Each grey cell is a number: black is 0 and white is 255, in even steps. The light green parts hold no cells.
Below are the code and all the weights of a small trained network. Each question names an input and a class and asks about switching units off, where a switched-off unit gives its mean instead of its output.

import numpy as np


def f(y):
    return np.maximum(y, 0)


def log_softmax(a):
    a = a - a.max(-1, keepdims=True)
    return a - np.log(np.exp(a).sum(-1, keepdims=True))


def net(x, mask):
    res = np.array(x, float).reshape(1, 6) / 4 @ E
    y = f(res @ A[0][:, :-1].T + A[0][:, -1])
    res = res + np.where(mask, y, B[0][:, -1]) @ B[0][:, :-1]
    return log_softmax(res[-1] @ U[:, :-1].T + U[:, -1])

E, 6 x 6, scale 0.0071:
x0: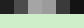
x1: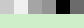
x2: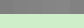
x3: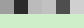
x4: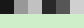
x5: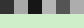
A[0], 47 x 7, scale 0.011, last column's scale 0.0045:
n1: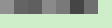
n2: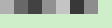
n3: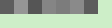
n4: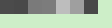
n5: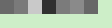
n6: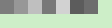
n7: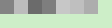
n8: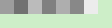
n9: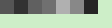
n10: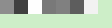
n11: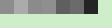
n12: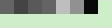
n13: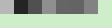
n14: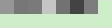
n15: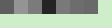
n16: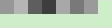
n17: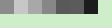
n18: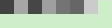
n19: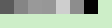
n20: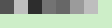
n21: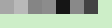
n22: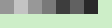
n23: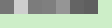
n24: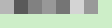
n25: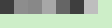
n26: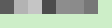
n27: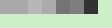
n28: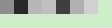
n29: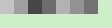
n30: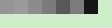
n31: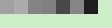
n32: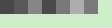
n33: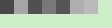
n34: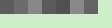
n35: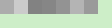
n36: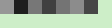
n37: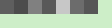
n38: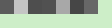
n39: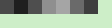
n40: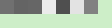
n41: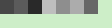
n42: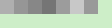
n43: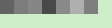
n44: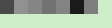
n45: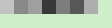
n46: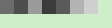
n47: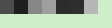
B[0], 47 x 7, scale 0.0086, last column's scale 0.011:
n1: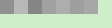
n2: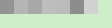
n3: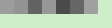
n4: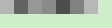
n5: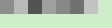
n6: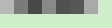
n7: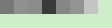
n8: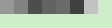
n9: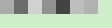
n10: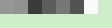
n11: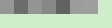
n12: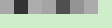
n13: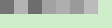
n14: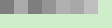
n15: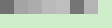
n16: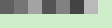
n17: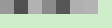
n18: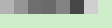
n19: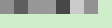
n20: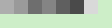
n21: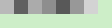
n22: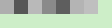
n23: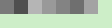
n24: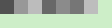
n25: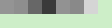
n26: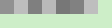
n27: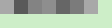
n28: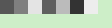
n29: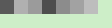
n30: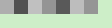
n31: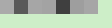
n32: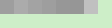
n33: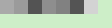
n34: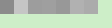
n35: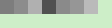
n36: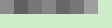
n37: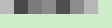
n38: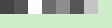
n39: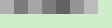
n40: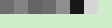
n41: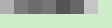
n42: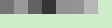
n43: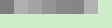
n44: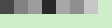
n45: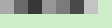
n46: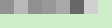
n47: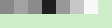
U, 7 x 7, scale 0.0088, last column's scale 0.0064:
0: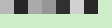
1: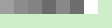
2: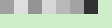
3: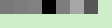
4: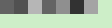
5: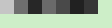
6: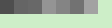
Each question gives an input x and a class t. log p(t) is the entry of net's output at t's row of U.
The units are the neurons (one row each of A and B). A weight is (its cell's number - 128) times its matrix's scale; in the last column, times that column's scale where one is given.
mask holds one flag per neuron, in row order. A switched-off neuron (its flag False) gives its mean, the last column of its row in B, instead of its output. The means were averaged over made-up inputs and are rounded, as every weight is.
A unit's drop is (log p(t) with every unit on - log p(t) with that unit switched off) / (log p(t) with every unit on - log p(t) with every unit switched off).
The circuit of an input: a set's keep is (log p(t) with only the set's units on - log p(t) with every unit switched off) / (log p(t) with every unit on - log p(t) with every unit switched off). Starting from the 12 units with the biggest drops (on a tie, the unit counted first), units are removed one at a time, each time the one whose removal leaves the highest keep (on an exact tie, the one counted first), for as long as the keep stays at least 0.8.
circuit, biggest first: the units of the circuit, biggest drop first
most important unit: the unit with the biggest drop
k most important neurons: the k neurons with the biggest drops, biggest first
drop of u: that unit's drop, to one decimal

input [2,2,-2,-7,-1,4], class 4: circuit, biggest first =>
n38
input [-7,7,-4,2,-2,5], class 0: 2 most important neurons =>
n21, n31
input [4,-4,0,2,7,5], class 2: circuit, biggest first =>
n32, n34
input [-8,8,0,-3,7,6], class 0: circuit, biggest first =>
n21, n31
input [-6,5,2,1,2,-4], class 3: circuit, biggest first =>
n42, n35
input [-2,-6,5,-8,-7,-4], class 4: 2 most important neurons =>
n38, n16
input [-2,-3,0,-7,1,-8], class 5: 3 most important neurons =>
n6, n45, n28
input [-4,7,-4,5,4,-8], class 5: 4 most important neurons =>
n10, n45, n8, n5
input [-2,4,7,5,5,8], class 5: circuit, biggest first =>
n40, n33
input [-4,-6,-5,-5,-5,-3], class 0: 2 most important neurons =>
n12, n37
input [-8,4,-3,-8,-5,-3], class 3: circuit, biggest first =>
n29, n7
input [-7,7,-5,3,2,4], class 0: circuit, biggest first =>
n21, n31
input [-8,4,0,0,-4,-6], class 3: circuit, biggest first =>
n29, n42
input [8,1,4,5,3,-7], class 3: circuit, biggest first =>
n47
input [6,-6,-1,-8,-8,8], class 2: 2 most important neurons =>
n2, n1
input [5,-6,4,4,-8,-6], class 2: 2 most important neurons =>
n2, n13
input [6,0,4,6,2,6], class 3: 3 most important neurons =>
n47, n25, n45
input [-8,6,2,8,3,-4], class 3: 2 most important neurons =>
n42, n35
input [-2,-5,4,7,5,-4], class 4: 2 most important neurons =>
n28, n24
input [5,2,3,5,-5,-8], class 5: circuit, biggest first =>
n10
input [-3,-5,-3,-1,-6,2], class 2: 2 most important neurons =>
n2, n13
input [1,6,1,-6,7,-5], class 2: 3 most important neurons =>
n26, n15, n5
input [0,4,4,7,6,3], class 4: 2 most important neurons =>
n28, n40
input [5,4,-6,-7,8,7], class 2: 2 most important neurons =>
n15, n34
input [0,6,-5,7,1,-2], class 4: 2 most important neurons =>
n28, n40
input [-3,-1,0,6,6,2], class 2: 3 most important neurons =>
n46, n32, n38
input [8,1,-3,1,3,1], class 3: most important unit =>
n47
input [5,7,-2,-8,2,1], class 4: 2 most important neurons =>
n38, n44
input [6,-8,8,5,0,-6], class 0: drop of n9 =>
0.2
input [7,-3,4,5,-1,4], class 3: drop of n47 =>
0.9
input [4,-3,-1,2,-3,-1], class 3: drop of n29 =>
-0.1
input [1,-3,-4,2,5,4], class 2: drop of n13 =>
-0.1
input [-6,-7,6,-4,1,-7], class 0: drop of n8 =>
-0.1
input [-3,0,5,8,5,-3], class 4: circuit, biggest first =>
n28
